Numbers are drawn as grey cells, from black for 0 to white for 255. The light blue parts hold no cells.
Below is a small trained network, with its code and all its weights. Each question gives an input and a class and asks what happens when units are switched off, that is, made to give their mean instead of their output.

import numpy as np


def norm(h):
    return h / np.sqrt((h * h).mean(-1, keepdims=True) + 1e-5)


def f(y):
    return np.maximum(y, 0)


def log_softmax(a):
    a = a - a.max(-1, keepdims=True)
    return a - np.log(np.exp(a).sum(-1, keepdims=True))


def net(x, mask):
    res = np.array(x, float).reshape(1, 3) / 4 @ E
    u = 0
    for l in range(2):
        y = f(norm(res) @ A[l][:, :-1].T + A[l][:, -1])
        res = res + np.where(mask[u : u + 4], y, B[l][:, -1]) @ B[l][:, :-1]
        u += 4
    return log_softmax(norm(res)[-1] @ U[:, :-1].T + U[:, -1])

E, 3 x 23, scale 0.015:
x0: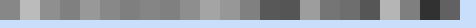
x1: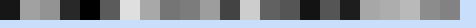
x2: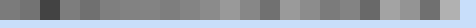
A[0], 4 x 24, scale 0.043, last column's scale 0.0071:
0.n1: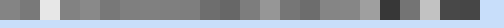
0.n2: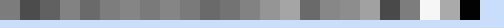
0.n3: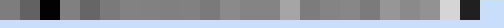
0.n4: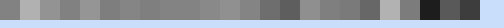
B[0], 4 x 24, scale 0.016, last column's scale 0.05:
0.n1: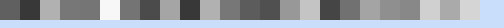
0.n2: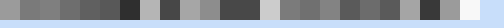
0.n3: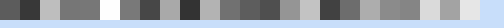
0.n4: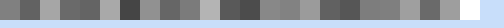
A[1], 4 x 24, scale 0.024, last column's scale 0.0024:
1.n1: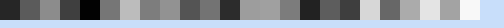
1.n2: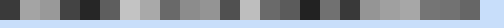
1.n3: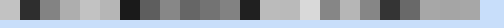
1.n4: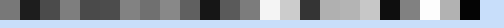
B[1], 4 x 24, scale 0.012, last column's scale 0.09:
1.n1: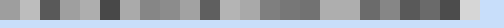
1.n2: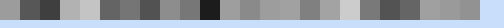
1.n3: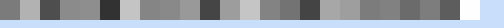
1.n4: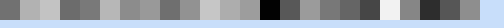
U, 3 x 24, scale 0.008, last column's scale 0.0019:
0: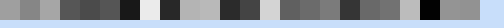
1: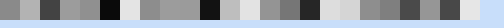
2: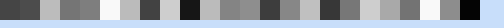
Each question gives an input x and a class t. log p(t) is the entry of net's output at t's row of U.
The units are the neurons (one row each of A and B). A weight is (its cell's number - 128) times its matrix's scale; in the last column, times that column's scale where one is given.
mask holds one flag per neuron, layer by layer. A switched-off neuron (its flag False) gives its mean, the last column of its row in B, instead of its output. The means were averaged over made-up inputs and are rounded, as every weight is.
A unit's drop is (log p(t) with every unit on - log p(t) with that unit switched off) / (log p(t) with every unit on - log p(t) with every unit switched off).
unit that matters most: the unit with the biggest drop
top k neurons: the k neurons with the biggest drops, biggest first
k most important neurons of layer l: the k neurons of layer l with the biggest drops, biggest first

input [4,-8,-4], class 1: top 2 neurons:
(0.n2, 0.n3)
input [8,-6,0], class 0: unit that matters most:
0.n4
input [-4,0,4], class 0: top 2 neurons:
(0.n2, 0.n1)
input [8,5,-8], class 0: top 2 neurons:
(0.n4, 0.n3)
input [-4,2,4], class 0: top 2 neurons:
(0.n2, 0.n1)
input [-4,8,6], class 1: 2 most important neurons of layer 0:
(0.n1, 0.n4)
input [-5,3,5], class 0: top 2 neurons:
(0.n2, 0.n1)
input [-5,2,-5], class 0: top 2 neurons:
(0.n2, 0.n3)
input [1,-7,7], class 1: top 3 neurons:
(0.n1, 1.n3, 0.n4)
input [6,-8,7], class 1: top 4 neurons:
(0.n1, 0.n2, 1.n3, 0.n3)
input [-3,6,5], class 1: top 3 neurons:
(0.n4, 0.n1, 1.n1)
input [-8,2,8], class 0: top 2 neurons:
(0.n2, 0.n1)
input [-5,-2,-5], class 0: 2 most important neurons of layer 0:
(0.n2, 0.n3)
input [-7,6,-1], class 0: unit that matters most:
0.n2
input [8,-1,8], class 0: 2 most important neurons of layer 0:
(0.n4, 0.n1)
